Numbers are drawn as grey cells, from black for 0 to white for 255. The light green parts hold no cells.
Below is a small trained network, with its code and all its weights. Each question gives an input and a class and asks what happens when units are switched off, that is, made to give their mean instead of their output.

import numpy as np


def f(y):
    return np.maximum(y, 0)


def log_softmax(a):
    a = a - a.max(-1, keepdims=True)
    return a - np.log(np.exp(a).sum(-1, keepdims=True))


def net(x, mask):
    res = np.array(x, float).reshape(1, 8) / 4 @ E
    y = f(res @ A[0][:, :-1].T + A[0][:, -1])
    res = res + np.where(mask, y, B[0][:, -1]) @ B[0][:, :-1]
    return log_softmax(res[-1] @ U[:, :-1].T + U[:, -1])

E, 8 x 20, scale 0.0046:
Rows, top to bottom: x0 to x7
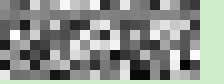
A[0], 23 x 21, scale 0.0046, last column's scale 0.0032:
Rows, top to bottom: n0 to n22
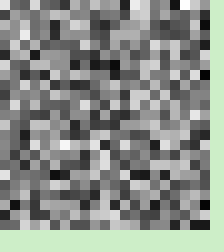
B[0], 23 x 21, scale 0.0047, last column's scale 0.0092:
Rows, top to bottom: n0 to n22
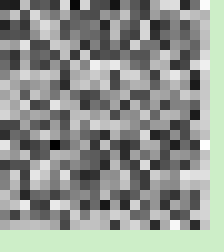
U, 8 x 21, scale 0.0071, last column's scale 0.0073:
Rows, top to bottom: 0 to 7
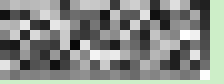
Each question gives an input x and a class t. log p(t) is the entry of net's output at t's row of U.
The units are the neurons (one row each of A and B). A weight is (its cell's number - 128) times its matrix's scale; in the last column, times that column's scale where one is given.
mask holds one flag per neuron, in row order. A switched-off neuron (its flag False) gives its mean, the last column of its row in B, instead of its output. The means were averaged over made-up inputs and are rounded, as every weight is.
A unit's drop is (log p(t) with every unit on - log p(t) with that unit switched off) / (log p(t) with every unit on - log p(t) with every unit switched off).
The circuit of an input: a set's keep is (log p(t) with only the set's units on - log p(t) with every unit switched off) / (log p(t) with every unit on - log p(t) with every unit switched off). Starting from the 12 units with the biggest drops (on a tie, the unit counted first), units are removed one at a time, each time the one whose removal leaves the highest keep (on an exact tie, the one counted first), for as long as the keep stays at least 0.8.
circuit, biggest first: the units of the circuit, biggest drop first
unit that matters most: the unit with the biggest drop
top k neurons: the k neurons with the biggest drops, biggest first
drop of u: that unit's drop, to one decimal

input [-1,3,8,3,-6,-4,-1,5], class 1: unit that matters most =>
n13
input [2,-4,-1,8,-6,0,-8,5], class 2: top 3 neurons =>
n10, n4, n5
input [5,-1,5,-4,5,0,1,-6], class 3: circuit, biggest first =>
n9, n18
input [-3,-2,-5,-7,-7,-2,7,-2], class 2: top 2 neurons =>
n20, n0
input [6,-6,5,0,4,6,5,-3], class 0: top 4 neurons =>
n7, n0, n19, n6
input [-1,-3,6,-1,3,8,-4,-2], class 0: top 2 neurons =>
n7, n11
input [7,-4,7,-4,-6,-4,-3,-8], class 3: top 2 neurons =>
n18, n9
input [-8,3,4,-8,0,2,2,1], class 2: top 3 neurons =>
n20, n15, n14
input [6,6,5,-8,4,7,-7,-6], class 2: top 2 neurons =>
n20, n15
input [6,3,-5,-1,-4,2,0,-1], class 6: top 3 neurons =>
n14, n16, n13
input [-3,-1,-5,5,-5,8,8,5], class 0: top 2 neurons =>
n7, n11
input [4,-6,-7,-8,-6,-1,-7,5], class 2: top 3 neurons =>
n20, n16, n15
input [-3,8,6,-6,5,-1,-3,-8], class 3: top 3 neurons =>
n9, n18, n1
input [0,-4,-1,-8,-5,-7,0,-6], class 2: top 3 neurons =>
n20, n15, n7
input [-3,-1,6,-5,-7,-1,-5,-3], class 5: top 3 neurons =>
n6, n12, n2
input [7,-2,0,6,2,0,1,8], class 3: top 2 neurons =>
n17, n20
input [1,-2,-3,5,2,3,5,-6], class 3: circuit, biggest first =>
n1, n9
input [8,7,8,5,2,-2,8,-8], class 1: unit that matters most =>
n16
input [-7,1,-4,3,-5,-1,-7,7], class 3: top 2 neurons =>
n17, n14
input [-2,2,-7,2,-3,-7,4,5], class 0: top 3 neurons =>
n22, n8, n16
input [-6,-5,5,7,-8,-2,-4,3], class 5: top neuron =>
n6
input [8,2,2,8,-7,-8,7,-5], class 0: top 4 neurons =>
n22, n20, n0, n15
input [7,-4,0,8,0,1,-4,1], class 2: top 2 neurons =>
n10, n4
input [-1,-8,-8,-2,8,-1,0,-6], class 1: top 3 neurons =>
n3, n2, n6
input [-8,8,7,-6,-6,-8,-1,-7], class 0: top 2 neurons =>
n8, n22
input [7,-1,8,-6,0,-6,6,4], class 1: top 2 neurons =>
n13, n16
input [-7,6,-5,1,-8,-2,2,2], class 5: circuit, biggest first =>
n6
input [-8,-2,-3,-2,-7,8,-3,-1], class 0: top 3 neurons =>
n7, n11, n14
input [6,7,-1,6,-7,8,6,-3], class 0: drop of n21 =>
0.1
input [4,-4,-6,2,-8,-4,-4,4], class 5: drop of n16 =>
0.1
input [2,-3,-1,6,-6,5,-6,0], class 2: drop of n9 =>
0.0
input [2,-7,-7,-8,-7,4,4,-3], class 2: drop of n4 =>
-0.1
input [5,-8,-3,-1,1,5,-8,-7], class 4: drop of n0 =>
1.8
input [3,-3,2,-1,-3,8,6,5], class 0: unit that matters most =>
n7
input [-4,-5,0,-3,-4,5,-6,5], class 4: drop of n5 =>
-0.1
